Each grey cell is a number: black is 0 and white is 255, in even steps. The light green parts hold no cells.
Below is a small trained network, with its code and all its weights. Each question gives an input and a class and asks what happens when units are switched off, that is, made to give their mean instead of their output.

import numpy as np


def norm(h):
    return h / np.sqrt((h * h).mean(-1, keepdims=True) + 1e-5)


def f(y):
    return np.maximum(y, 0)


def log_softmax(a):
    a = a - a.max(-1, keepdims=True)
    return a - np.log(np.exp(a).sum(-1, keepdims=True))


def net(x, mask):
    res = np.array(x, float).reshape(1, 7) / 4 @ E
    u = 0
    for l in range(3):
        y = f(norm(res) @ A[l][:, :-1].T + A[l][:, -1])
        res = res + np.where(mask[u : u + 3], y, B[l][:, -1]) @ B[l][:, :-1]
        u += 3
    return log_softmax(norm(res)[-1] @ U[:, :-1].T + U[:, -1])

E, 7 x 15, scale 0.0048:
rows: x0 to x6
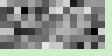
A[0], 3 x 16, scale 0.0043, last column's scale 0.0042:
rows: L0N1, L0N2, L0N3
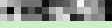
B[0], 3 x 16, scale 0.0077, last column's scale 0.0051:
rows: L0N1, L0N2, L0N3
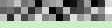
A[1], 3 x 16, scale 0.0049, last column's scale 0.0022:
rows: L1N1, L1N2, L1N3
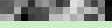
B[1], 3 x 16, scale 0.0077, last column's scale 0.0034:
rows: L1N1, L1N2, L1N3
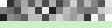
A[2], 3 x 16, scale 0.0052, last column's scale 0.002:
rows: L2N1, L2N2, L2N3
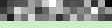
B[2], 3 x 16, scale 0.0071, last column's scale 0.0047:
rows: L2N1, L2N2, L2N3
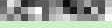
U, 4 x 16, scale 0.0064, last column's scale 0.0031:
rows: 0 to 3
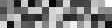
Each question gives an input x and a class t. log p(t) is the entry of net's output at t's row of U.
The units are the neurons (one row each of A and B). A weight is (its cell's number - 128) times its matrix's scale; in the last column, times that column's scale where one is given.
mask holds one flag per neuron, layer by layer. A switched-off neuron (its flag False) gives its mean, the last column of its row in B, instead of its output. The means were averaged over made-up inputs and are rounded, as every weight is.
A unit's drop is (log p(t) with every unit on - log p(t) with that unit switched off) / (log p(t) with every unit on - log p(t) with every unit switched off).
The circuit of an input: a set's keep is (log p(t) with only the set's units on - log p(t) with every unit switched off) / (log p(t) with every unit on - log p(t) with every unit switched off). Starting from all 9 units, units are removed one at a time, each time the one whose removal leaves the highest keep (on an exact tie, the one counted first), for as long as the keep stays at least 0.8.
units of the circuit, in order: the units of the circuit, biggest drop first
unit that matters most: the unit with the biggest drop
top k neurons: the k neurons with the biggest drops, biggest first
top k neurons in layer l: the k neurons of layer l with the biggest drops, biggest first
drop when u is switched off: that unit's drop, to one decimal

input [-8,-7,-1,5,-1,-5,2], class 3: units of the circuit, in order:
L0N2, L1N1
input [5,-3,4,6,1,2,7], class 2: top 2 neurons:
L2N1, L0N2
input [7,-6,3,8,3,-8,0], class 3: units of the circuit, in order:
L0N3, L0N2
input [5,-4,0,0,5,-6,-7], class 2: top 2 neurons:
L0N1, L0N2
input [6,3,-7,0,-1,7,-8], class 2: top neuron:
L0N1
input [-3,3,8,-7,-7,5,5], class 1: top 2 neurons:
L2N2, L0N1
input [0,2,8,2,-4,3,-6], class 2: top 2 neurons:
L0N1, L1N3
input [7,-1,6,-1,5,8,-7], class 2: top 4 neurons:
L0N1, L0N3, L1N1, L2N3
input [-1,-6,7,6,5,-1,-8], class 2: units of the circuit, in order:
L0N1, L0N2
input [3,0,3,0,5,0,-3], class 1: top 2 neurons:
L1N3, L0N2
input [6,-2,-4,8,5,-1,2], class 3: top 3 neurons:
L0N3, L2N2, L0N1
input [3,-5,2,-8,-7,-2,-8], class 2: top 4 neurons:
L0N1, L0N2, L1N3, L1N2
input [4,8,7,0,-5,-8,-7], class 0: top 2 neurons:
L0N2, L1N2
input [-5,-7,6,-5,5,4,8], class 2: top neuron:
L0N2
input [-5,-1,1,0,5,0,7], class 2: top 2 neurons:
L2N1, L0N3
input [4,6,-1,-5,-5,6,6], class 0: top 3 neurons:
L0N2, L0N1, L1N3
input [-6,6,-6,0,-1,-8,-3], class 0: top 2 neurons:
L0N2, L0N3
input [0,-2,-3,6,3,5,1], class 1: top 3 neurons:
L0N2, L0N1, L1N3
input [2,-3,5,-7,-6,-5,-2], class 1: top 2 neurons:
L0N2, L2N2
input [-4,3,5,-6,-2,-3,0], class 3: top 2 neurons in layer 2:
L2N3, L2N2
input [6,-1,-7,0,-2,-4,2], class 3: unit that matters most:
L0N3
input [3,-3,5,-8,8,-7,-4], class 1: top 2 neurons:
L1N3, L0N2
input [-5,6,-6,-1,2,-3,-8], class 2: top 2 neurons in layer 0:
L0N1, L0N3
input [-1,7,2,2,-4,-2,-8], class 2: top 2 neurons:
L0N1, L1N3
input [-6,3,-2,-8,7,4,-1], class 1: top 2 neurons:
L1N3, L0N3
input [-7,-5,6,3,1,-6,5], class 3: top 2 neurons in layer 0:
L0N2, L0N1
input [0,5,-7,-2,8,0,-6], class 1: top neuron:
L1N3
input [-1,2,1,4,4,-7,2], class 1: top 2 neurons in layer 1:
L1N3, L1N2
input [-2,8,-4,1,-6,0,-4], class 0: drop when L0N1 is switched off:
0.0
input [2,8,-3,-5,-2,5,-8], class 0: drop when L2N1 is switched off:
0.1
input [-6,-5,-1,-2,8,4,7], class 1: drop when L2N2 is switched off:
-0.1
